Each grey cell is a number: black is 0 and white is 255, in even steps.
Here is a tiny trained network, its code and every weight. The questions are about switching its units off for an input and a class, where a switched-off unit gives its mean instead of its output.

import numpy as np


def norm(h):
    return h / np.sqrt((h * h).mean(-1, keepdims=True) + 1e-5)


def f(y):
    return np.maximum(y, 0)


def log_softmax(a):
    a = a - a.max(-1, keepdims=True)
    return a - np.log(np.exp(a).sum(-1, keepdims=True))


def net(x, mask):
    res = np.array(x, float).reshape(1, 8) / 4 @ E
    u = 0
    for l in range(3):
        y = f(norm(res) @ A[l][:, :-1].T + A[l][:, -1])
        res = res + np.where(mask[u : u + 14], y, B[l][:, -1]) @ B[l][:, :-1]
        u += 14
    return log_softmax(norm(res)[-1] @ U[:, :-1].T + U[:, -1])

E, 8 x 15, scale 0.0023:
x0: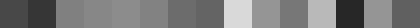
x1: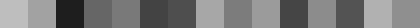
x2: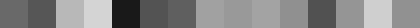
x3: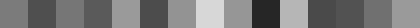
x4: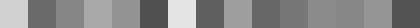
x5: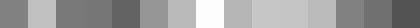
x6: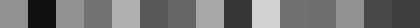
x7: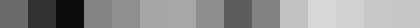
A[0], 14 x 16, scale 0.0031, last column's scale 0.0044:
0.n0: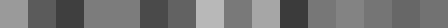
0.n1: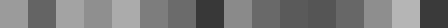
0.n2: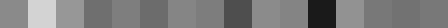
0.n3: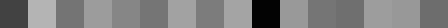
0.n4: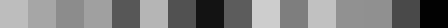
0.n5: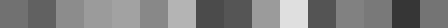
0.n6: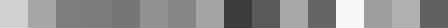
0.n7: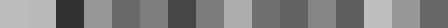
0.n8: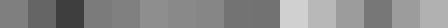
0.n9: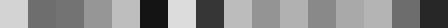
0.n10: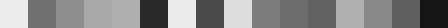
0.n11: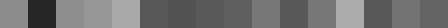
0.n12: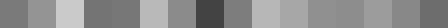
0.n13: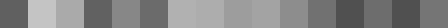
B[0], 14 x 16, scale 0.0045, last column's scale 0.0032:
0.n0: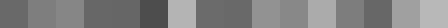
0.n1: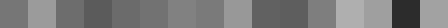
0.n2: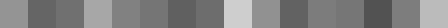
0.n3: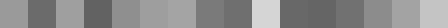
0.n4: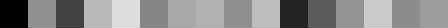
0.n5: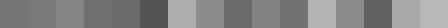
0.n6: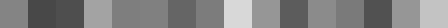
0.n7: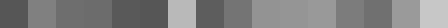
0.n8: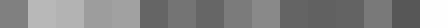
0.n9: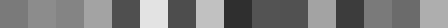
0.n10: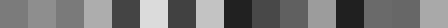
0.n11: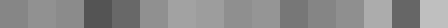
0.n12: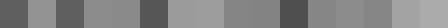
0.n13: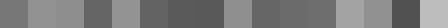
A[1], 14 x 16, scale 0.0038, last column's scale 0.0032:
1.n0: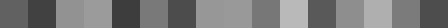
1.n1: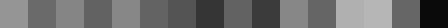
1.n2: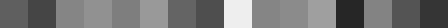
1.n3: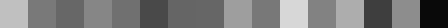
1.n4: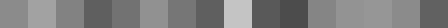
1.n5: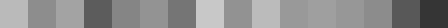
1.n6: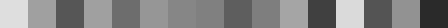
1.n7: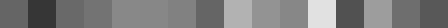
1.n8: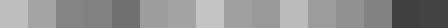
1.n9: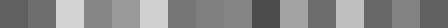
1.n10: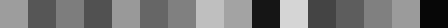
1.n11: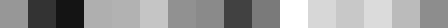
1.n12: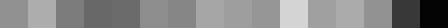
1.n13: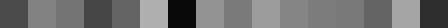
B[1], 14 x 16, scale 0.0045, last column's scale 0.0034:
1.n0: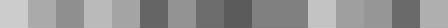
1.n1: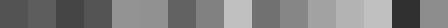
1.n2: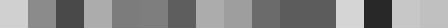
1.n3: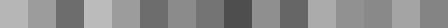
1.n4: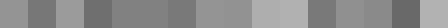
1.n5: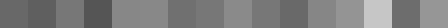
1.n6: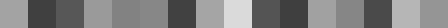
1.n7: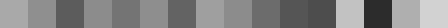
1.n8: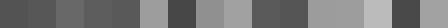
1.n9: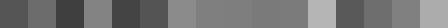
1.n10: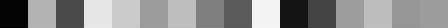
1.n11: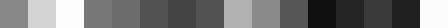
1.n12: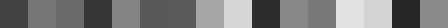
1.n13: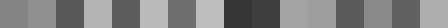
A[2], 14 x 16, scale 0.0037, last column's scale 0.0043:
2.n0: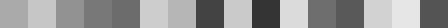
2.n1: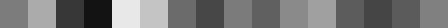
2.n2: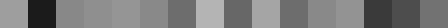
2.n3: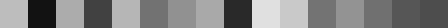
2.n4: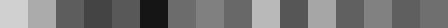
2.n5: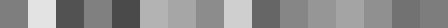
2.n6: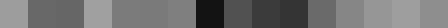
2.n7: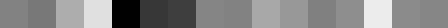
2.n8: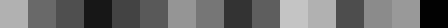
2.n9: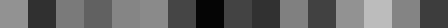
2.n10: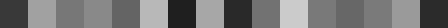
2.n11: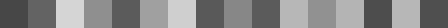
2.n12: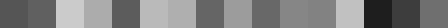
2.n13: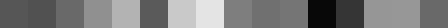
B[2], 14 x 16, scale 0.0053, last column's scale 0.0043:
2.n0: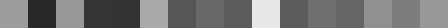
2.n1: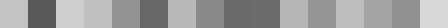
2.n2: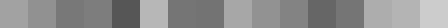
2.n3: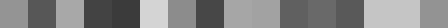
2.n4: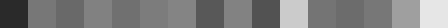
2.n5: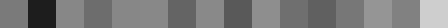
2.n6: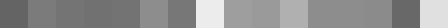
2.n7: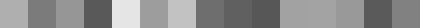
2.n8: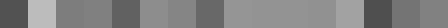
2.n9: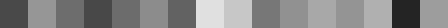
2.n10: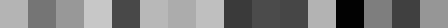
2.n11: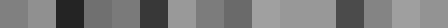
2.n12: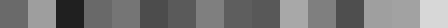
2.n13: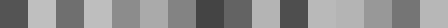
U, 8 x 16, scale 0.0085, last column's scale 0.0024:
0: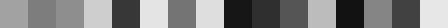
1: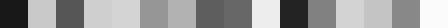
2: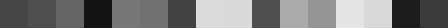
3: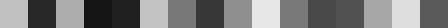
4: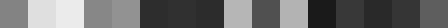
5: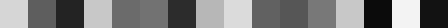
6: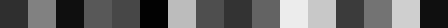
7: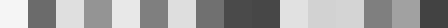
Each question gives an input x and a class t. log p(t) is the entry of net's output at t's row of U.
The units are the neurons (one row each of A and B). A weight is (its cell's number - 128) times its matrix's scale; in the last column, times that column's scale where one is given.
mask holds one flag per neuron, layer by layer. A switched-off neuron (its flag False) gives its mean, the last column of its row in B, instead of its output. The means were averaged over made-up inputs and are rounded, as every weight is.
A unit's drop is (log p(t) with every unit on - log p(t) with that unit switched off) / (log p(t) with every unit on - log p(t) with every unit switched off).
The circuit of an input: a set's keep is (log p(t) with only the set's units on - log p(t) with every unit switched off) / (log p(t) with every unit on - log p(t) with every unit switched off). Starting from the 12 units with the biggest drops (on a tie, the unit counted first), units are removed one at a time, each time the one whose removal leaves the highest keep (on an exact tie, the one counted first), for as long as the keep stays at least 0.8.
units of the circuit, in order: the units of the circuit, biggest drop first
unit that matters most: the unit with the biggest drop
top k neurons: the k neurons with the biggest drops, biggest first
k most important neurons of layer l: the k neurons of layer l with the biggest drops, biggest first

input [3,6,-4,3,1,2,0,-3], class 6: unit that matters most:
2.n4
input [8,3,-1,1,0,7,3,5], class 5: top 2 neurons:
1.n7; 1.n2
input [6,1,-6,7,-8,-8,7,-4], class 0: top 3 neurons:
1.n13; 2.n10; 0.n13
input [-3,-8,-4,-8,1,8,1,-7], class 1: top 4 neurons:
0.n4; 1.n11; 0.n12; 2.n6
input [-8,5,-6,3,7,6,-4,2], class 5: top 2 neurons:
0.n6; 1.n6
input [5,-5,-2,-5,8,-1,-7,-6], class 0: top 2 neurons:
0.n10; 1.n11
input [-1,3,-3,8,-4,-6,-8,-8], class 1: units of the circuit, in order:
1.n10; 2.n13; 1.n11
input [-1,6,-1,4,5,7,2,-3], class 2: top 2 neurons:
1.n8; 0.n13
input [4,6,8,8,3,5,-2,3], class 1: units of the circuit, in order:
1.n10; 2.n13
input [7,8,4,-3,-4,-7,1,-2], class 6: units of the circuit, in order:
2.n4; 0.n7
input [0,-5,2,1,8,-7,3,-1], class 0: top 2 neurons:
0.n10; 0.n9
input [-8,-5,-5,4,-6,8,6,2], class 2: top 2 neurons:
1.n12; 1.n8
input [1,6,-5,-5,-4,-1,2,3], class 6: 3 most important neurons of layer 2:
2.n4; 2.n7; 2.n13
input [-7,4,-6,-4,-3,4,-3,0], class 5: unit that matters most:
1.n6
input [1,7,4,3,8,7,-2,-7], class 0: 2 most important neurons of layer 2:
2.n12; 2.n5
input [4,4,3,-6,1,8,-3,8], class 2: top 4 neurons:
1.n12; 1.n8; 2.n5; 0.n8
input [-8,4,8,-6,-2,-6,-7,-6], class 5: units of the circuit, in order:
1.n11; 0.n2
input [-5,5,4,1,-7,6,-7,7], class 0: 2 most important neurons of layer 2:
2.n10; 2.n2
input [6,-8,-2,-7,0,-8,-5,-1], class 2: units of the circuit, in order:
2.n6; 2.n9
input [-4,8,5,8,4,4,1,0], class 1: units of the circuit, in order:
2.n13
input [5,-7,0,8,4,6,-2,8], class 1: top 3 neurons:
1.n10; 2.n13; 0.n8
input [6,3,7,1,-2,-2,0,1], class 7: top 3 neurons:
2.n7; 1.n0; 0.n6
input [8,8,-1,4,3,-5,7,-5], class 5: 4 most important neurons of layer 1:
1.n2; 1.n7; 1.n11; 1.n4
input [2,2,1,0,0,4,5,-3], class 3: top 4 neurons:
2.n3; 0.n0; 1.n11; 0.n11
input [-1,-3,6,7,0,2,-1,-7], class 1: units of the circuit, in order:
1.n10; 2.n13
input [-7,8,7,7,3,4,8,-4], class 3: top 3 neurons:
2.n3; 0.n0; 2.n2
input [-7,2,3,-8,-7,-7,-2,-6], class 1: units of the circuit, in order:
0.n4
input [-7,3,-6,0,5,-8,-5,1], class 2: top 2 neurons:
2.n9; 2.n6
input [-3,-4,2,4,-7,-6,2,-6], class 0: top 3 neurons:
1.n13; 2.n10; 1.n11
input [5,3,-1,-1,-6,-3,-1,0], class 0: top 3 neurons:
1.n13; 2.n10; 0.n6
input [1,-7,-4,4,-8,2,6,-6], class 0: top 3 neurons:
1.n13; 2.n10; 1.n11
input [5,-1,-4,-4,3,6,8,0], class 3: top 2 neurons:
2.n3; 2.n2
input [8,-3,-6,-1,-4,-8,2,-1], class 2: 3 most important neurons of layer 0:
0.n1; 0.n6; 0.n2
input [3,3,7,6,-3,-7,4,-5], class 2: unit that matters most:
2.n9
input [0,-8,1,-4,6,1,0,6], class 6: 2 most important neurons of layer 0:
0.n5; 0.n8
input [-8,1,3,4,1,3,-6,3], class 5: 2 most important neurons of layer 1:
1.n6; 1.n3
